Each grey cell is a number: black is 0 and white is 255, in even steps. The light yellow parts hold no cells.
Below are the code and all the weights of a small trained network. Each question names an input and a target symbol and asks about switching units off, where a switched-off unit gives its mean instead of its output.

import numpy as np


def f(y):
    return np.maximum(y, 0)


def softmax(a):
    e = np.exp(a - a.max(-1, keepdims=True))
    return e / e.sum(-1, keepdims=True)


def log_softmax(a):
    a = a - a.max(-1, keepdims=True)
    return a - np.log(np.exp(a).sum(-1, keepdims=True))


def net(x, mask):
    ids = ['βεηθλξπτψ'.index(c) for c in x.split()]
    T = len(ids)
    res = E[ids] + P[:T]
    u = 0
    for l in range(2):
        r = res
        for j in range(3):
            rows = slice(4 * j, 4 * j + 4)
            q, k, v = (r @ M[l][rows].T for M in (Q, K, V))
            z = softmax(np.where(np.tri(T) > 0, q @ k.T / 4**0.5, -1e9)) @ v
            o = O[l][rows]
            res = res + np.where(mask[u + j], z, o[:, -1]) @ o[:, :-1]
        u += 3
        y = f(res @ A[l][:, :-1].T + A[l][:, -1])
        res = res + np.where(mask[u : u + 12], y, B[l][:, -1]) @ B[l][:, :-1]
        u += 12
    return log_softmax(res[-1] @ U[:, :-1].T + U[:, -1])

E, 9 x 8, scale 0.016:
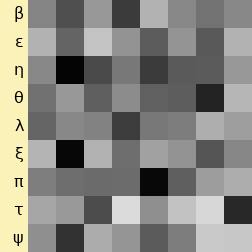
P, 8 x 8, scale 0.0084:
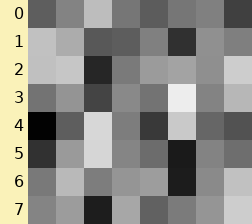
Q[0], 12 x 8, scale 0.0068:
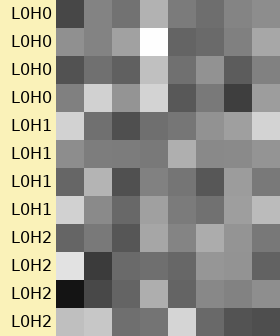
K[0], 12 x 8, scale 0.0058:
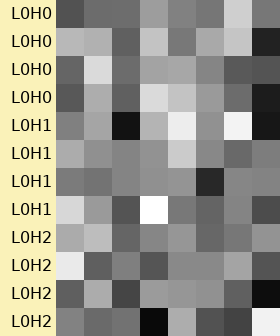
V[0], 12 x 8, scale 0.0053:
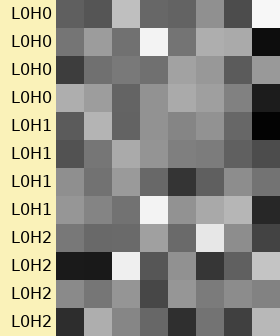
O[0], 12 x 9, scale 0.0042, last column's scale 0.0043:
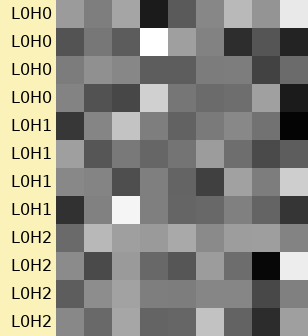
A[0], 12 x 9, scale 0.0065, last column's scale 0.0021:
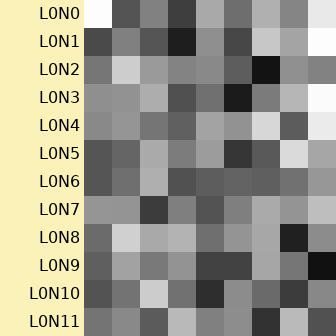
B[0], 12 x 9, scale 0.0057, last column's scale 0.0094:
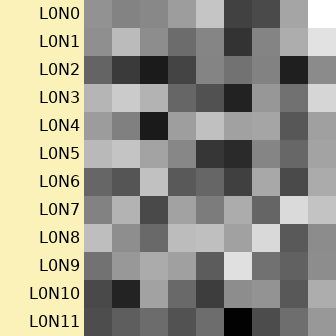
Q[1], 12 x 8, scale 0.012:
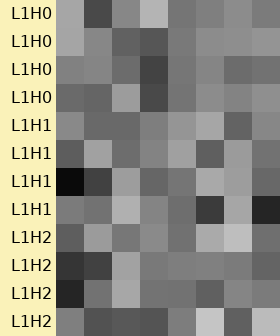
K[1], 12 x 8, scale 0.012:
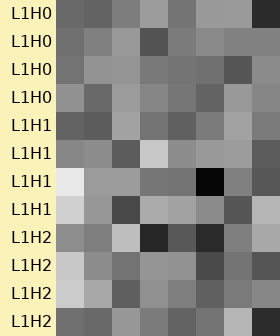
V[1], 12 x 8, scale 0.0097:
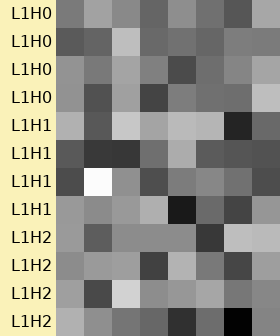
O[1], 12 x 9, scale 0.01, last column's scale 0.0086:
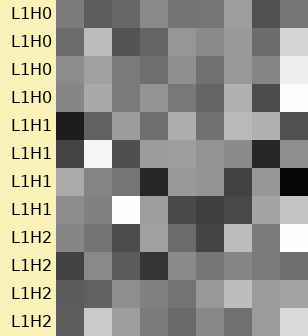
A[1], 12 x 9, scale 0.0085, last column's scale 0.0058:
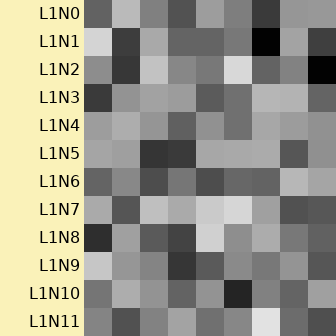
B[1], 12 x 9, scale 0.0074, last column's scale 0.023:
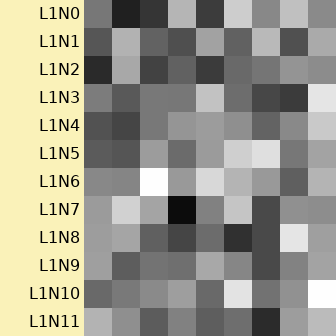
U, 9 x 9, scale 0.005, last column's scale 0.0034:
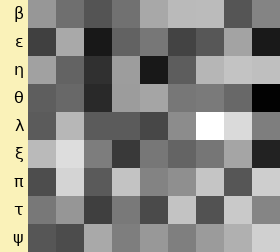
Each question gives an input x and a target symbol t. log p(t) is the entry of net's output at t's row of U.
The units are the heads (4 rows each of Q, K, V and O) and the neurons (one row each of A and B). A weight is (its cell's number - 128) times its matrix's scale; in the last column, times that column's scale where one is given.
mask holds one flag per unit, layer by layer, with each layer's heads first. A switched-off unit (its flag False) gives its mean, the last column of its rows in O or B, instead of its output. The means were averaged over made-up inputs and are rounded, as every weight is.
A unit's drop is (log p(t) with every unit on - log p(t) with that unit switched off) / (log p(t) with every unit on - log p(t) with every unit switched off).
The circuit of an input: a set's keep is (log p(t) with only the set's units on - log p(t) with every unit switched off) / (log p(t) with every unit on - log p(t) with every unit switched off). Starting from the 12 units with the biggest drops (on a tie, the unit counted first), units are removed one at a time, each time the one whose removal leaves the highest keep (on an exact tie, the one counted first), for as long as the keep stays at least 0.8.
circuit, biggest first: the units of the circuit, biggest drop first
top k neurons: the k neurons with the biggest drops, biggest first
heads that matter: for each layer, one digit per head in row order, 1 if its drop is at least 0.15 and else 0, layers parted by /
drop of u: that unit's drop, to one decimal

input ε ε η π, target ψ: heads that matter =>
000 / 010
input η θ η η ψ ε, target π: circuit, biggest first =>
[L1H1 L0N3]
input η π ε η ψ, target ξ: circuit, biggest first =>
[L1H1 L0N1 L0N3 L1N1]
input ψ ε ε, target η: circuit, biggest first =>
[L1H2 L1H1]
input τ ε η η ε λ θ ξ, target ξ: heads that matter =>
010 / 001
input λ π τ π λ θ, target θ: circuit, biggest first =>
[L0H0 L0N2 L1H2]
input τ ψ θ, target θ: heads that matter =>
101 / 001
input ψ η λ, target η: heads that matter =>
000 / 101
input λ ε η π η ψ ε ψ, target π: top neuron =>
[L0N10]
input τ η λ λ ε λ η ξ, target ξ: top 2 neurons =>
[L1N7 L1N1]
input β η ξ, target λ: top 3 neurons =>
[L1N5 L1N8 L1N3]
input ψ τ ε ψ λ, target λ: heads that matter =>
011 / 010
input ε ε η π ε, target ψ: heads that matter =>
000 / 011
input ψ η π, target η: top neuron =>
[L1N11]
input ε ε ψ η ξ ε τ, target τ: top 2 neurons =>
[L0N8 L1N7]
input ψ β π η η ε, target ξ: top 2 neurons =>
[L0N7 L1N1]
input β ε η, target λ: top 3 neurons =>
[L1N5 L1N8 L1N3]
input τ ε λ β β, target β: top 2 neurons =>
[L0N8 L1N5]
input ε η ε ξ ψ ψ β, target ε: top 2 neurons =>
[L1N8 L1N3]
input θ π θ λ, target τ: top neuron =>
[L1N0]
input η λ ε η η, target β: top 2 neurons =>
[L0N1 L1N5]
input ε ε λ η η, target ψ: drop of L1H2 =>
0.2
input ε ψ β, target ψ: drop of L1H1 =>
0.8
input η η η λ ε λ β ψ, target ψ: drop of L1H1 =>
0.9
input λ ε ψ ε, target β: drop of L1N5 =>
0.3
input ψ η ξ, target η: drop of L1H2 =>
0.3
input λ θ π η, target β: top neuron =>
[L1N5]
